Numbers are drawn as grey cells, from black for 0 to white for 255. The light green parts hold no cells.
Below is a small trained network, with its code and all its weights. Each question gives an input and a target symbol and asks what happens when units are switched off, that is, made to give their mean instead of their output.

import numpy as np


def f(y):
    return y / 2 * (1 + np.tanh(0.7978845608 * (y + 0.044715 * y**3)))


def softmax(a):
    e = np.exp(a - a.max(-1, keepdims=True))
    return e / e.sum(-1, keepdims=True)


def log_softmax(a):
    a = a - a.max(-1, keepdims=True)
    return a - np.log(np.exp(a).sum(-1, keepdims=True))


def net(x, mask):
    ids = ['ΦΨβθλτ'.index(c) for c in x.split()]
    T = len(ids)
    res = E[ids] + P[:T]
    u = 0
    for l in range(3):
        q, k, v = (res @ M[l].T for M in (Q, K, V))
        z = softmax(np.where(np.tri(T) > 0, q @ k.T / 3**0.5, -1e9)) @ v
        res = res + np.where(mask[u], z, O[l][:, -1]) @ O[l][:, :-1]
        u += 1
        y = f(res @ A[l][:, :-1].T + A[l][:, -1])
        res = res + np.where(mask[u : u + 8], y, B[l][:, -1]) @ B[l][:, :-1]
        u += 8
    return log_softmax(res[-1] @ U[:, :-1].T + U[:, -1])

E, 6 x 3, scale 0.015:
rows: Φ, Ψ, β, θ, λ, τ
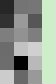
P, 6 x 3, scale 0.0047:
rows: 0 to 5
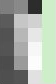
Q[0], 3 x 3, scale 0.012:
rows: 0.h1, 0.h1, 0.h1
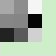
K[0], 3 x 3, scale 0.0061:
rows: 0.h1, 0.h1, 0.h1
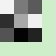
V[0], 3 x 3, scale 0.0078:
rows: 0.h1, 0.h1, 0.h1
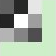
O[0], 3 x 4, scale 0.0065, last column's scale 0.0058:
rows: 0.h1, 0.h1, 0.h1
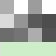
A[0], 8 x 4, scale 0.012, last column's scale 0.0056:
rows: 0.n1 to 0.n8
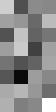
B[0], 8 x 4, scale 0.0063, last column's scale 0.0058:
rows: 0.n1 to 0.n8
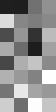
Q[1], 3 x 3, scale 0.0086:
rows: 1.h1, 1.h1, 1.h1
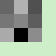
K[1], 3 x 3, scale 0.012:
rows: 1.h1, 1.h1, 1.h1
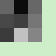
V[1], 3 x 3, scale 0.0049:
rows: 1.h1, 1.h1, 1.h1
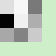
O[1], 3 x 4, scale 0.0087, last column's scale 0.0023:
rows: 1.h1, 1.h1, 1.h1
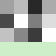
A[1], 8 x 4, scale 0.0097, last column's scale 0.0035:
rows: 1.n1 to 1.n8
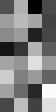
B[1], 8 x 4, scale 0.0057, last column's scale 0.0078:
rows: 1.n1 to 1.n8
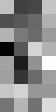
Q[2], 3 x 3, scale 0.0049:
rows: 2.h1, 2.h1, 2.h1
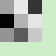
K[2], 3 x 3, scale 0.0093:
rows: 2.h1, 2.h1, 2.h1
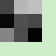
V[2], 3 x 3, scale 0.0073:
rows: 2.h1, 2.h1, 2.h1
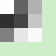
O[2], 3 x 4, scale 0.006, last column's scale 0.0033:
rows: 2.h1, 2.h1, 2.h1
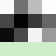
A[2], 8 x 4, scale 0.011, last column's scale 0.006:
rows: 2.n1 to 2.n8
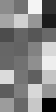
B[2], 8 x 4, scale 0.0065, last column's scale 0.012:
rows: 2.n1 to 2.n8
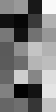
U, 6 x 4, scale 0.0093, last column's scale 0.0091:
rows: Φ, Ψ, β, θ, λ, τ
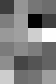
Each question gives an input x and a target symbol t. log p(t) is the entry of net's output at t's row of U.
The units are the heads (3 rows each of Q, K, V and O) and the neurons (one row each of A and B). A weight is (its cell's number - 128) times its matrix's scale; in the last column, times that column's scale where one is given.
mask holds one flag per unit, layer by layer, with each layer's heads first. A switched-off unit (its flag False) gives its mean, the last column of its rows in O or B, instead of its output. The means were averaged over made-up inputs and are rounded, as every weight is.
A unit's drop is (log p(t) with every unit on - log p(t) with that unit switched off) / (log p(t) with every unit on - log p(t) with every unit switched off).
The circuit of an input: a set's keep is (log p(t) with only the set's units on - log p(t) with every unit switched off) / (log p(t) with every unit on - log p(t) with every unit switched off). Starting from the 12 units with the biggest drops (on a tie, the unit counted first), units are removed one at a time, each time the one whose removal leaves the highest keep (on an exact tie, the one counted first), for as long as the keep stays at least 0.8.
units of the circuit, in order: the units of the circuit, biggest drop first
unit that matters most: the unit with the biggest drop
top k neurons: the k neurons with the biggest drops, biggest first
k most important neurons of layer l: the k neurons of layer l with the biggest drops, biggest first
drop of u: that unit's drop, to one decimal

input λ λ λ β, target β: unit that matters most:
2.n1
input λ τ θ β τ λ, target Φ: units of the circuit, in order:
[1.h1, 0.h1, 0.n7, 2.h1]
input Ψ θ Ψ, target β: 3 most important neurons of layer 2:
[2.n7, 2.n1, 2.n2]
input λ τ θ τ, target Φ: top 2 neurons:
[0.n7, 0.n1]
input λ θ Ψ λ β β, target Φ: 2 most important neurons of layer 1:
[1.n8, 1.n1]
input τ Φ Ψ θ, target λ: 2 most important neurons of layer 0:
[0.n1, 0.n7]
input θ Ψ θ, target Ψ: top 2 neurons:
[2.n2, 0.n8]
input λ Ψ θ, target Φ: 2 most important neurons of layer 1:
[1.n2, 1.n8]
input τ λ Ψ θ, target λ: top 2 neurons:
[2.n7, 2.n6]
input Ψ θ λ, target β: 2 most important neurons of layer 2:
[2.n7, 2.n1]
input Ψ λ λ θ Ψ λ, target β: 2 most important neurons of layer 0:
[0.n6, 0.n3]
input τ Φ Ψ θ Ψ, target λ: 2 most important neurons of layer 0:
[0.n6, 0.n4]
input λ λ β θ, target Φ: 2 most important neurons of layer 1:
[1.n2, 1.n1]
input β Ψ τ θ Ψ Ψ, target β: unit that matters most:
2.n7
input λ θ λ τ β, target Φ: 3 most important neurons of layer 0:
[0.n7, 0.n3, 0.n6]
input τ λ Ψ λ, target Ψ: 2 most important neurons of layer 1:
[1.n1, 1.n4]
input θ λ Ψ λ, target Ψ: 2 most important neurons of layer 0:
[0.n4, 0.n3]
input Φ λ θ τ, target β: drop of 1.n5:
0.1
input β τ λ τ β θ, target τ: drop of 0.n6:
-0.1
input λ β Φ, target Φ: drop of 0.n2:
0.1
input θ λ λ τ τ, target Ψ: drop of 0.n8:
0.2
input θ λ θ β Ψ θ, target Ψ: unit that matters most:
2.h1
